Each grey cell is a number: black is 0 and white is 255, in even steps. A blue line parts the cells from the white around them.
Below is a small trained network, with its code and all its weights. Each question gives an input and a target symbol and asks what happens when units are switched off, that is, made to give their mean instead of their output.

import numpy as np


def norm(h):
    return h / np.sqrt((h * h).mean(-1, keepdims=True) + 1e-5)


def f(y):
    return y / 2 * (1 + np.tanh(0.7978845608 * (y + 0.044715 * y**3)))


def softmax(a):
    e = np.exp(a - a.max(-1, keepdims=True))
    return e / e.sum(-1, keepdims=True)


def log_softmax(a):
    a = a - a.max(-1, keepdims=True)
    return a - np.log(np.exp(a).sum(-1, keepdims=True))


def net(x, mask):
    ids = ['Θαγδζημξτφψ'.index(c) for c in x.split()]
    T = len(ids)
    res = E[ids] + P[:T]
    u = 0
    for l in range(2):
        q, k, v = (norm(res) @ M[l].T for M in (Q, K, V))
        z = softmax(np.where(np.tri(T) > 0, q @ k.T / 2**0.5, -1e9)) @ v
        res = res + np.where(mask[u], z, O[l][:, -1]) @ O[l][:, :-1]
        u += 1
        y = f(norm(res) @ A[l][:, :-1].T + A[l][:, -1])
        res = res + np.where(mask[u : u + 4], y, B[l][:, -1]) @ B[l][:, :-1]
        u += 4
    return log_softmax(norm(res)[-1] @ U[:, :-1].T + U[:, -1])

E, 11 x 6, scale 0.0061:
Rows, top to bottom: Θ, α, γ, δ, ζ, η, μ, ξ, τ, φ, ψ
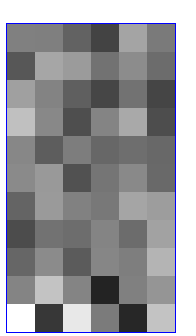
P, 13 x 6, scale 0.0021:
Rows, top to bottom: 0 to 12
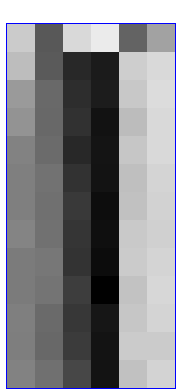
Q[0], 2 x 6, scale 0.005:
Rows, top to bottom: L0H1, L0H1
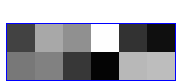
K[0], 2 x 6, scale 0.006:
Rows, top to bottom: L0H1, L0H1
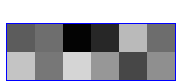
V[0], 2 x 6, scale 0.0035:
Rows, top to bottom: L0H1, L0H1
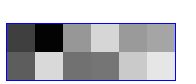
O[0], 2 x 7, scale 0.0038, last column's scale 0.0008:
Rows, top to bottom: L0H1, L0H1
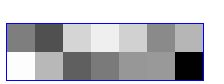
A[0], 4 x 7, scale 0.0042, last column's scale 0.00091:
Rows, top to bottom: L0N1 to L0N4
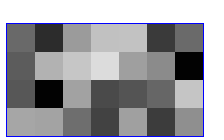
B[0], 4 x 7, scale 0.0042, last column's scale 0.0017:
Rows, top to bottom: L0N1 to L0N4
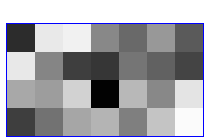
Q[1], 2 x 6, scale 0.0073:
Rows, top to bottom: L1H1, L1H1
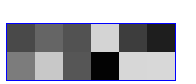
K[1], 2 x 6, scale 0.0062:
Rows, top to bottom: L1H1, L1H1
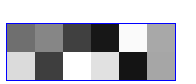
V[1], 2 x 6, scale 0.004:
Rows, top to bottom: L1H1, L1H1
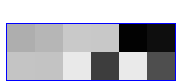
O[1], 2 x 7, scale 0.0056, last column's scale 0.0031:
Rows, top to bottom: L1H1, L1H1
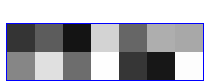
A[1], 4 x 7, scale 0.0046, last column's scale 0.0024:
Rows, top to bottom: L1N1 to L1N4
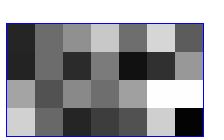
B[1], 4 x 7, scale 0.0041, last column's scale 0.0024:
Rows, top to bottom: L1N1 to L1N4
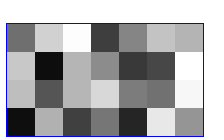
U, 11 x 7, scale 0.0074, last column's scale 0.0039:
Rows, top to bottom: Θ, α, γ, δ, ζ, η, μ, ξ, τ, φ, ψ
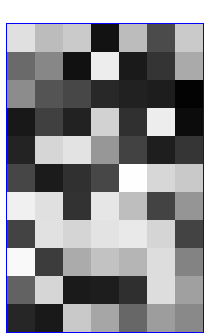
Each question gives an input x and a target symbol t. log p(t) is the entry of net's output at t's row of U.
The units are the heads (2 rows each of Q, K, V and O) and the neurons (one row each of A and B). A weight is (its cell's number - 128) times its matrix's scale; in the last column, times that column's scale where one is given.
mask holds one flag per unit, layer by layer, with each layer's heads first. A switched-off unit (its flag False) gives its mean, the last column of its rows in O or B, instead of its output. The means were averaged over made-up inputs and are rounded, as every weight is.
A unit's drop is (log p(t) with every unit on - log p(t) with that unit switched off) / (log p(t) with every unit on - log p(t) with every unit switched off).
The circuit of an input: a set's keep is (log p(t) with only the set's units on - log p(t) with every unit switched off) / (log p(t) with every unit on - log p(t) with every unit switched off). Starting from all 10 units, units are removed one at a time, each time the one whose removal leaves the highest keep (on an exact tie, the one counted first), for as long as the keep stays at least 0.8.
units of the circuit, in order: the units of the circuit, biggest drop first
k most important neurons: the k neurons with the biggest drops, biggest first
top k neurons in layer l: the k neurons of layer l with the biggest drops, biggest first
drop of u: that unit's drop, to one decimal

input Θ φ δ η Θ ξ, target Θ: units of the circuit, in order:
L1H1
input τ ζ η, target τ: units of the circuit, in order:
L1H1, L0H1
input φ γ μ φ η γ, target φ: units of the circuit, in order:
L0H1, L1N4
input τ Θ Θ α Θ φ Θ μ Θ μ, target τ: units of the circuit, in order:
L0H1, L1N3
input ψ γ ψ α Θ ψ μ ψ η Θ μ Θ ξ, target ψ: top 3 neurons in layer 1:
L1N2, L1N1, L1N4
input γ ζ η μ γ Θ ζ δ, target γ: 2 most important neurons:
L0N3, L1N3
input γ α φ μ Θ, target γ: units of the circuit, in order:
L0H1, L1N2
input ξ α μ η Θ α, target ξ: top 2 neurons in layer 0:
L0N1, L0N3
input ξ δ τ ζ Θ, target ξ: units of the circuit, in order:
L0H1, L0N1
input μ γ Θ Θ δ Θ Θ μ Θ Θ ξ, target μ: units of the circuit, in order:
L0H1, L1H1
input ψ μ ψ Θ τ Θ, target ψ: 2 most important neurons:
L1N2, L0N4
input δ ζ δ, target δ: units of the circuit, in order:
L1H1, L0N3, L0H1, L0N1
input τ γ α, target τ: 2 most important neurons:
L0N3, L1N3
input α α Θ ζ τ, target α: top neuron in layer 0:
L0N2
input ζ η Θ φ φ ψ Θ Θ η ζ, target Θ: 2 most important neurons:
L0N3, L1N4
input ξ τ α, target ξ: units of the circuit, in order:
L0H1, L1N2
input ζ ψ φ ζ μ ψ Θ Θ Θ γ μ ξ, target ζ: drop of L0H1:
0.4
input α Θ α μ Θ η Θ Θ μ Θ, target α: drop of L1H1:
0.6
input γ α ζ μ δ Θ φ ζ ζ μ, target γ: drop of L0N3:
0.6
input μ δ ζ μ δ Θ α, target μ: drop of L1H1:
0.1
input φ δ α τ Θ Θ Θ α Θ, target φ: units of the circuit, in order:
L0H1
